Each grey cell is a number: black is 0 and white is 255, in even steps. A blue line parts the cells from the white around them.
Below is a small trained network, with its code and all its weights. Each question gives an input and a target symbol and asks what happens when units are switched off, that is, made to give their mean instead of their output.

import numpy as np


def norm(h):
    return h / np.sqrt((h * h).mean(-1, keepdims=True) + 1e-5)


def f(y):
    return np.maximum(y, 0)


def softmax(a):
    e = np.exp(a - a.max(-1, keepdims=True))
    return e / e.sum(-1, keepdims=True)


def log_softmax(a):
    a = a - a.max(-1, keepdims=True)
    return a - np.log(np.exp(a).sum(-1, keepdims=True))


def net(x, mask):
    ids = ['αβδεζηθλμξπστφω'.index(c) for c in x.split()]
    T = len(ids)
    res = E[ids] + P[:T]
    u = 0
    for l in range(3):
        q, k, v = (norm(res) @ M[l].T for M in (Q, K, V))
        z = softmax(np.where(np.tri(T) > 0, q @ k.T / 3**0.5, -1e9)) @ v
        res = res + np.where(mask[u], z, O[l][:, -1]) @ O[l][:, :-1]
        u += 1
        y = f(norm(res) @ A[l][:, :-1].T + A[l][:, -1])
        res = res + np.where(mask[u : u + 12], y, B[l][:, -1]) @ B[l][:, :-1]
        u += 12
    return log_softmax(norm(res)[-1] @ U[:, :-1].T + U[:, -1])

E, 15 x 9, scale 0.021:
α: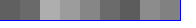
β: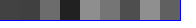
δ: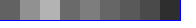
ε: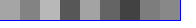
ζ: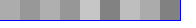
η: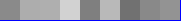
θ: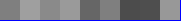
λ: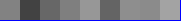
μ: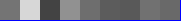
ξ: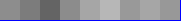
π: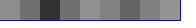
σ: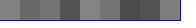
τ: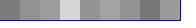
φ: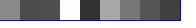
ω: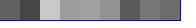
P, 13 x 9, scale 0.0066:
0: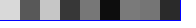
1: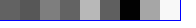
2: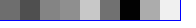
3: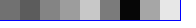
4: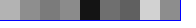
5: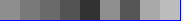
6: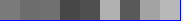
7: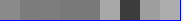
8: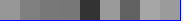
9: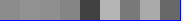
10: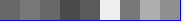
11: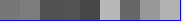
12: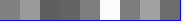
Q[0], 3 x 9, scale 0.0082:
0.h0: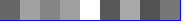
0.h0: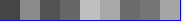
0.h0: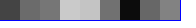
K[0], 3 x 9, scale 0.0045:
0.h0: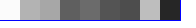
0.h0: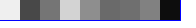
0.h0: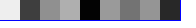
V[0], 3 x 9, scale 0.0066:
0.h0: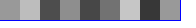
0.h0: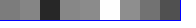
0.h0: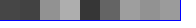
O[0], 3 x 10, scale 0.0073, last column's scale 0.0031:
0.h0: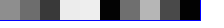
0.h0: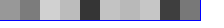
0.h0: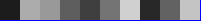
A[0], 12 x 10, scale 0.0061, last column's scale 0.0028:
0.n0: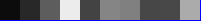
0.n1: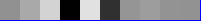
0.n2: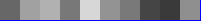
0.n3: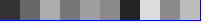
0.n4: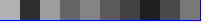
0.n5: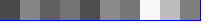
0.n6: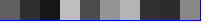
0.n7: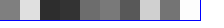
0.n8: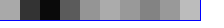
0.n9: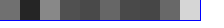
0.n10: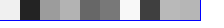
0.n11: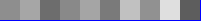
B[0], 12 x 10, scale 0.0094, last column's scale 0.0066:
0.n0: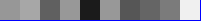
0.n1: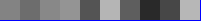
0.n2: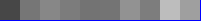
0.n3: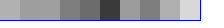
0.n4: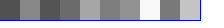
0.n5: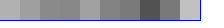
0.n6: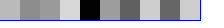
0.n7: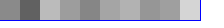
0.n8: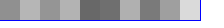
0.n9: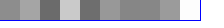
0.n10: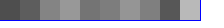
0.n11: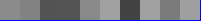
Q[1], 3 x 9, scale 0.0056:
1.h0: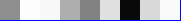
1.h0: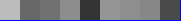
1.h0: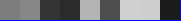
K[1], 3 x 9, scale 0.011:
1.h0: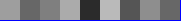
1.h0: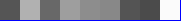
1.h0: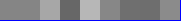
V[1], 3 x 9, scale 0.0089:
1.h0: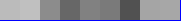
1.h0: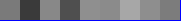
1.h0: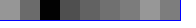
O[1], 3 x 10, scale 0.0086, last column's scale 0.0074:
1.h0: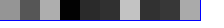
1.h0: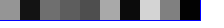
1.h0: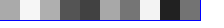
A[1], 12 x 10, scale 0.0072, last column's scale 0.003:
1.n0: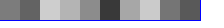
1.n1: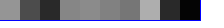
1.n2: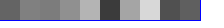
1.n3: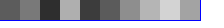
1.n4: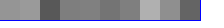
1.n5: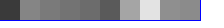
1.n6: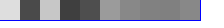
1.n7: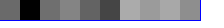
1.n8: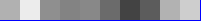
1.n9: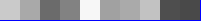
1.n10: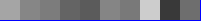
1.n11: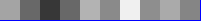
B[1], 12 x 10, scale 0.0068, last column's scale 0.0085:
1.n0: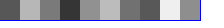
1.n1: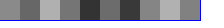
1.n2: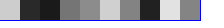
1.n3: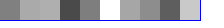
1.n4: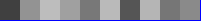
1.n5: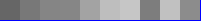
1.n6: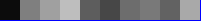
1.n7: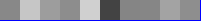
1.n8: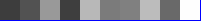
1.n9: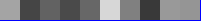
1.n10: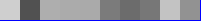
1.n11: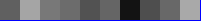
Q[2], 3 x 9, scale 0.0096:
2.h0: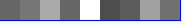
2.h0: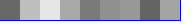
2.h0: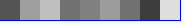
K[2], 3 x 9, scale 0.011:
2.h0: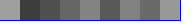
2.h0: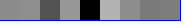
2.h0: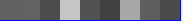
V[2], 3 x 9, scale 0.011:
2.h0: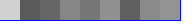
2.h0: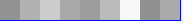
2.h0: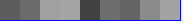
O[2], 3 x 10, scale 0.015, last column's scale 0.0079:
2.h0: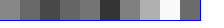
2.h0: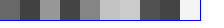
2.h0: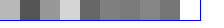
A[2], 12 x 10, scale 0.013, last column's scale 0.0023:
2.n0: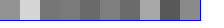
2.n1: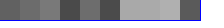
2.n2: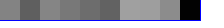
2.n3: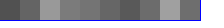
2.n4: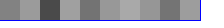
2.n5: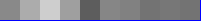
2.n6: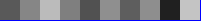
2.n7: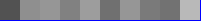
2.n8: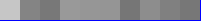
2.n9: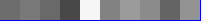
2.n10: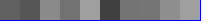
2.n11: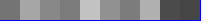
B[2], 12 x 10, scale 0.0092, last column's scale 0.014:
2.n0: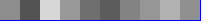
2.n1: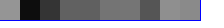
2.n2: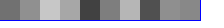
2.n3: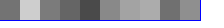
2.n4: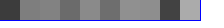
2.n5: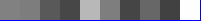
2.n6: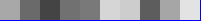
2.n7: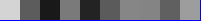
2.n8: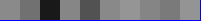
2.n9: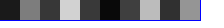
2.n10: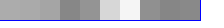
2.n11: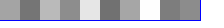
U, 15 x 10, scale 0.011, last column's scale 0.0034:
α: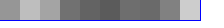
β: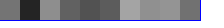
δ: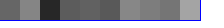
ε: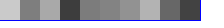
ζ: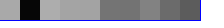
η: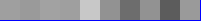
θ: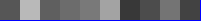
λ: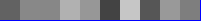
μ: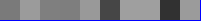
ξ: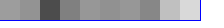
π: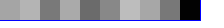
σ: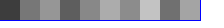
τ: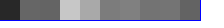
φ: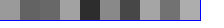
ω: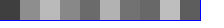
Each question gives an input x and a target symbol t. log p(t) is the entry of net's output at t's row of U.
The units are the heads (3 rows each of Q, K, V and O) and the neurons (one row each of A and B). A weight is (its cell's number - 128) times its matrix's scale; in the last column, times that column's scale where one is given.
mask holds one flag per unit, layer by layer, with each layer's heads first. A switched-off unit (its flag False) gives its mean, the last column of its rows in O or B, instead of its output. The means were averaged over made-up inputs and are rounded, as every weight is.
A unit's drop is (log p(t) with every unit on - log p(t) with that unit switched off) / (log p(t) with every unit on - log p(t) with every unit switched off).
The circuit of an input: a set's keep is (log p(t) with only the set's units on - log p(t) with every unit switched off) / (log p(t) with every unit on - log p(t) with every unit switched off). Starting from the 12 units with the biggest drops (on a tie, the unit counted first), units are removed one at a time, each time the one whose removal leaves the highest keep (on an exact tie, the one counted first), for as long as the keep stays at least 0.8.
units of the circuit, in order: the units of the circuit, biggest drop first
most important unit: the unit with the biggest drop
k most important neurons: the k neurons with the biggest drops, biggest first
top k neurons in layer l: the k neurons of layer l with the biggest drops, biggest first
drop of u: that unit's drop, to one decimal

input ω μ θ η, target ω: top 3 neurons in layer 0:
0.n1; 0.n9; 0.n0
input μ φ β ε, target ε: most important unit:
0.n1
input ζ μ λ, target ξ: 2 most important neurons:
0.n1; 2.n10
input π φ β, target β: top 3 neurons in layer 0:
0.n6; 0.n3; 0.n0
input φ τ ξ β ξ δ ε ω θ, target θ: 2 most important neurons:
0.n0; 2.n5
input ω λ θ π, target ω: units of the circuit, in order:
0.h0; 2.n5; 2.n6; 2.n7
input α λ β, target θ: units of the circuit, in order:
2.h0; 0.h0
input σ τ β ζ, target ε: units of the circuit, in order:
1.h0; 0.h0
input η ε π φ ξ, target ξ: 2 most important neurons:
0.n0; 0.n6
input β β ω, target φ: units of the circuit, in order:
1.h0; 2.h0
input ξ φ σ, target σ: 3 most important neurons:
0.n4; 1.n3; 0.n9
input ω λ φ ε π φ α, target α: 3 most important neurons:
0.n3; 0.n0; 0.n6
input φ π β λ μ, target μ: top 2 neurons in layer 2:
2.n6; 2.n5
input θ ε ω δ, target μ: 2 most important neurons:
0.n4; 2.n11
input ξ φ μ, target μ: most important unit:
0.h0
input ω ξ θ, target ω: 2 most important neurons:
0.n1; 0.n0
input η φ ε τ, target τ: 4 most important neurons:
0.n6; 2.n6; 0.n0; 0.n7
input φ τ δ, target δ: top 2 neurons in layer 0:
0.n0; 0.n6
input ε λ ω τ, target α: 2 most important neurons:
1.n6; 0.n4
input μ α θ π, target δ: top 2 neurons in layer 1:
1.n2; 1.n9
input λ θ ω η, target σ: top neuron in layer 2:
2.n9
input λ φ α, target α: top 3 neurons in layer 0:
0.n0; 0.n3; 0.n6
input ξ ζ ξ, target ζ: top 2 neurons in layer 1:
1.n6; 1.n7
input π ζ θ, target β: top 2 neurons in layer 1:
1.n8; 1.n2
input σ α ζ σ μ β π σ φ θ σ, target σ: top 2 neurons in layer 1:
1.n3; 1.n5
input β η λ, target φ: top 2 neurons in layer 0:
0.n1; 0.n9
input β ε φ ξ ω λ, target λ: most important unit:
0.n6
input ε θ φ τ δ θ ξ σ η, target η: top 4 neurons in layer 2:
2.n6; 2.n5; 2.n7; 2.n9
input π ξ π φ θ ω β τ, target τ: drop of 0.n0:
0.3
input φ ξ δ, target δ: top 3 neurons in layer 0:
0.n6; 0.n0; 0.n7
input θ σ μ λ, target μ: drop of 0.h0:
0.4
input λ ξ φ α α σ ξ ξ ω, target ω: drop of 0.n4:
0.1
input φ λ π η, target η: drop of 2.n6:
0.6
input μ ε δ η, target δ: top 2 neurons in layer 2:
2.n9; 2.n1
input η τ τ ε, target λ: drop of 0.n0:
0.2
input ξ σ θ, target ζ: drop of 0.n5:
0.0
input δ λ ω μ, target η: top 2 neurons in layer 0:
0.n1; 0.n9
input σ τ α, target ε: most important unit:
1.h0
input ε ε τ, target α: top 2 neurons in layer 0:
0.n4; 0.n9
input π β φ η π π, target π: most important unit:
0.n8
